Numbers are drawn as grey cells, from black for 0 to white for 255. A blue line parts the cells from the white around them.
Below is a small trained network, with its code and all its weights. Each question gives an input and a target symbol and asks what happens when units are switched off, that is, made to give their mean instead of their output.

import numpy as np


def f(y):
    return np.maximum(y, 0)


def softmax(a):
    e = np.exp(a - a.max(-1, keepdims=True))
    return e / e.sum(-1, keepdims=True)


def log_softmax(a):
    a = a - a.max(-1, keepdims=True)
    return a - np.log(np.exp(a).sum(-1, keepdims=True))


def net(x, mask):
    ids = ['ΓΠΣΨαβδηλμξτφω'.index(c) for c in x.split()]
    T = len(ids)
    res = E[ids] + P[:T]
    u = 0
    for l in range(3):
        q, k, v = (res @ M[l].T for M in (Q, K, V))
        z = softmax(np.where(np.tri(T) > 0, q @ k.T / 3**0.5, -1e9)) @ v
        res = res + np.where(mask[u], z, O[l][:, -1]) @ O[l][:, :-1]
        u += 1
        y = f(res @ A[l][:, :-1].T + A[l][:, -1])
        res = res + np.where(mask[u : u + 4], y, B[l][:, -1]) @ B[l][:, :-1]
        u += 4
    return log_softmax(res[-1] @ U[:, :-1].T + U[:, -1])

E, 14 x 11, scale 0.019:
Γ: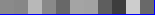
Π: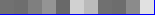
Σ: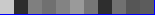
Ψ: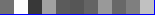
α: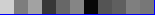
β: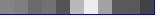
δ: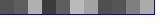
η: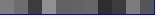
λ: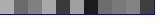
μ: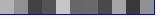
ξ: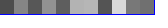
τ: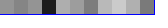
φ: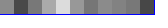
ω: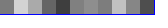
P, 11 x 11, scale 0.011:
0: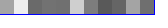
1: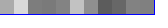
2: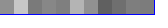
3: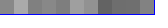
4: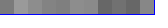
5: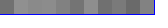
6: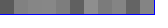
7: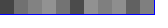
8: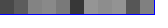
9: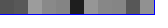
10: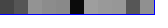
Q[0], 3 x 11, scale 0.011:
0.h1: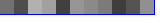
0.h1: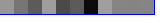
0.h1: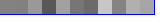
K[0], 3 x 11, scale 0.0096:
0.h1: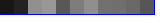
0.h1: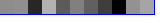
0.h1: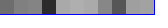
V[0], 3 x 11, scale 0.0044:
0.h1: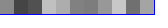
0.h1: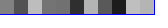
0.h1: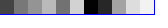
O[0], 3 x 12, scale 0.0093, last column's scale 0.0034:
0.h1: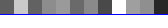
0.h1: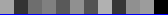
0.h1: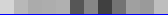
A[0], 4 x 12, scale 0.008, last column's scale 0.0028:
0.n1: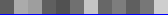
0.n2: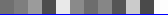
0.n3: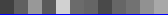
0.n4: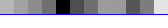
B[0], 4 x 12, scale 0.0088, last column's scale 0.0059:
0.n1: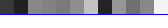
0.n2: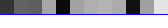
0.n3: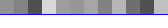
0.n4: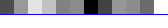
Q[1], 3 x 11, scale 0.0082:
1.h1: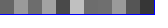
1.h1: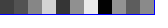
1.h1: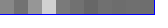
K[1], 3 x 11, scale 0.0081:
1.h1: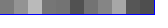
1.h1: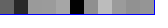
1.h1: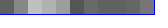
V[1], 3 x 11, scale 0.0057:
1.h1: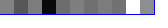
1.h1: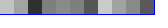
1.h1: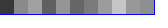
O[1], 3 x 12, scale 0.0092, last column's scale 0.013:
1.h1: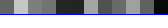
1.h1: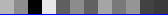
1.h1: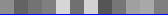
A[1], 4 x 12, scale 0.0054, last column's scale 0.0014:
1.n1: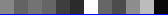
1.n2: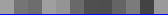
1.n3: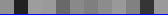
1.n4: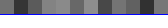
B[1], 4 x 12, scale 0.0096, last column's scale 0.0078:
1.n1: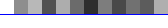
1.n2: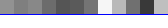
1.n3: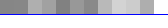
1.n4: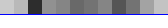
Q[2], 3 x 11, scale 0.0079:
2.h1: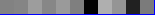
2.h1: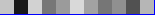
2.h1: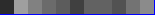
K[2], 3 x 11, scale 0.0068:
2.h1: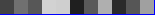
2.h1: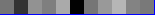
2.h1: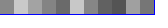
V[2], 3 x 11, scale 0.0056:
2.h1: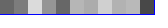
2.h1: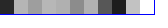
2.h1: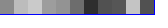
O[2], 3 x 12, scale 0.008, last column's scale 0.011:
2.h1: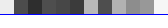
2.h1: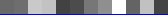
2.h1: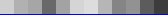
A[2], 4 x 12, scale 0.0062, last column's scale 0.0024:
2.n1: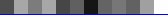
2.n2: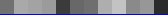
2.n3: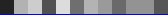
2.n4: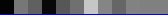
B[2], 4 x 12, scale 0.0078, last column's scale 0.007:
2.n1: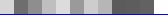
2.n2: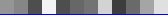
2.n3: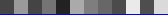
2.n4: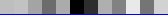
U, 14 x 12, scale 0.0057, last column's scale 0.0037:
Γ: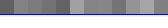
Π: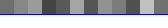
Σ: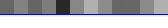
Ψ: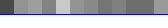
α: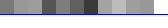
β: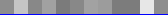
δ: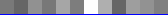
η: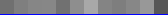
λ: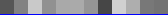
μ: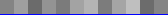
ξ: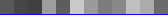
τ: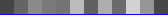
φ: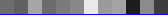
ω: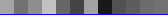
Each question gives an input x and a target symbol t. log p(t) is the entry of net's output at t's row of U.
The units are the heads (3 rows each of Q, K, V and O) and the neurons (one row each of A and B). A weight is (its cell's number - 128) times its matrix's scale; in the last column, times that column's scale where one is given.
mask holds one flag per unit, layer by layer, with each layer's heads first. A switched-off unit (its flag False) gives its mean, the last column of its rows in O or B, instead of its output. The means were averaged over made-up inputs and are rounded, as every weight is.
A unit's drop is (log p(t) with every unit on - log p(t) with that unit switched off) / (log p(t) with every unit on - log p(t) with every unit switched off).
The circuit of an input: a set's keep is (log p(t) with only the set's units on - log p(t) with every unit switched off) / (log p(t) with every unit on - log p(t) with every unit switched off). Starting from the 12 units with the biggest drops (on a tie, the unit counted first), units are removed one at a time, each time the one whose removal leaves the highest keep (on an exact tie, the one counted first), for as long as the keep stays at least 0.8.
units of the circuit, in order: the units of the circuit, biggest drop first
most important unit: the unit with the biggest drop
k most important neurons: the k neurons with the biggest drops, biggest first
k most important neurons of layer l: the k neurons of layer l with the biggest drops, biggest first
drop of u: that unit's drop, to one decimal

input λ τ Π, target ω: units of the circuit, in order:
[1.h1; 1.n1; 1.n3]
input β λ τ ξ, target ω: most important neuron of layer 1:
[1.n4]
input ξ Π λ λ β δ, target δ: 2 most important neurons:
[0.n4; 1.n2]
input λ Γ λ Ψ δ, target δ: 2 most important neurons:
[1.n2; 0.n3]
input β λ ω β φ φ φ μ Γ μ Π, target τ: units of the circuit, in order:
[2.h1; 2.n3; 1.n4]
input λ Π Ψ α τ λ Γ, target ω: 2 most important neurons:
[1.n1; 0.n4]
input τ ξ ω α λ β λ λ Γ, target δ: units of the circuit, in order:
[2.h1; 0.n4]
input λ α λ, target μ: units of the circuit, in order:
[2.h1; 1.h1; 0.n1]
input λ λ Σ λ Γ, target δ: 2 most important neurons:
[1.n2; 0.n4]
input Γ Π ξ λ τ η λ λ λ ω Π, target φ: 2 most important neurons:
[0.n4; 1.n1]
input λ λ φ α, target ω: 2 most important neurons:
[0.n2; 2.n1]
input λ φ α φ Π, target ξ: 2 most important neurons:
[0.n1; 0.n2]
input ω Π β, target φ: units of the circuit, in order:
[2.h1; 0.n1; 1.h1]
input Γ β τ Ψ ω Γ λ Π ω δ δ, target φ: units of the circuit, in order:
[2.h1; 1.h1]
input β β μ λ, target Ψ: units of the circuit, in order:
[2.h1; 2.n1; 0.n4]
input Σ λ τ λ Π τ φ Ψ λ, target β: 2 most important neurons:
[1.n3; 2.n2]
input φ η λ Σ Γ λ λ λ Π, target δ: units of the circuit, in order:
[1.n2; 2.h1; 0.n4]
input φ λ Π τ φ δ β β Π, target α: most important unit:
0.h1
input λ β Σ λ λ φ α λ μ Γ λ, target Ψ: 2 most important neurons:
[2.n1; 0.n4]
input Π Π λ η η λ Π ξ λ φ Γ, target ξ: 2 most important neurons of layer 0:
[0.n3; 0.n1]
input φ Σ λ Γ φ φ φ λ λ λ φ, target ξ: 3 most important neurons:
[0.n3; 0.n2; 1.n3]
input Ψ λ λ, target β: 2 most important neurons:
[2.n2; 0.n1]
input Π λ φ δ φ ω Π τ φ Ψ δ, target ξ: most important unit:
0.n3
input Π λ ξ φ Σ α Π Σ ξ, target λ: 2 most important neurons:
[0.n1; 1.n1]
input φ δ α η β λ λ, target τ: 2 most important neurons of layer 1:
[1.n3; 1.n4]
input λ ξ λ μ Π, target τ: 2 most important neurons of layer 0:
[0.n3; 0.n2]
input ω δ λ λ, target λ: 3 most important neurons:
[0.n4; 0.n1; 2.n2]
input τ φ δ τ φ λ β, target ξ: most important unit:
1.h1
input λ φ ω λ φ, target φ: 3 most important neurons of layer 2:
[2.n3; 2.n4; 2.n2]
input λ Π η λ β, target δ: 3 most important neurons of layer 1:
[1.n2; 1.n4; 1.n3]
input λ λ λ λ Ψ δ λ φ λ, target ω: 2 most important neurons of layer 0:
[0.n2; 0.n4]
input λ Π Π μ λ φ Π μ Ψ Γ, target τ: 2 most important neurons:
[2.n3; 0.n2]
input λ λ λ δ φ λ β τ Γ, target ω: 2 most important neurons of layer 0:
[0.n1; 0.n4]
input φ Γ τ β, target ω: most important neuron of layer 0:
[0.n1]
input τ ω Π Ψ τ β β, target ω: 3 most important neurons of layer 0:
[0.n2; 0.n1; 0.n4]
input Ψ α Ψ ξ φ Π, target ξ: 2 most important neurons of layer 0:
[0.n1; 0.n3]
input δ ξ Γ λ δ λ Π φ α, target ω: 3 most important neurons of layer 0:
[0.n2; 0.n4; 0.n3]
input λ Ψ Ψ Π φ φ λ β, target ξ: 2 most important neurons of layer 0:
[0.n1; 0.n2]
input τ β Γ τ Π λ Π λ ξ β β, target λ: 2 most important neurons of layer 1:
[1.n1; 1.n2]
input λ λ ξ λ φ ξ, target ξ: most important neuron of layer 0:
[0.n1]
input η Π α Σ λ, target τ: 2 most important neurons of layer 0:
[0.n1; 0.n4]
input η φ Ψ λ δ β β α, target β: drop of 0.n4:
0.2
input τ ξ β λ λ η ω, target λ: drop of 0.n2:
0.1
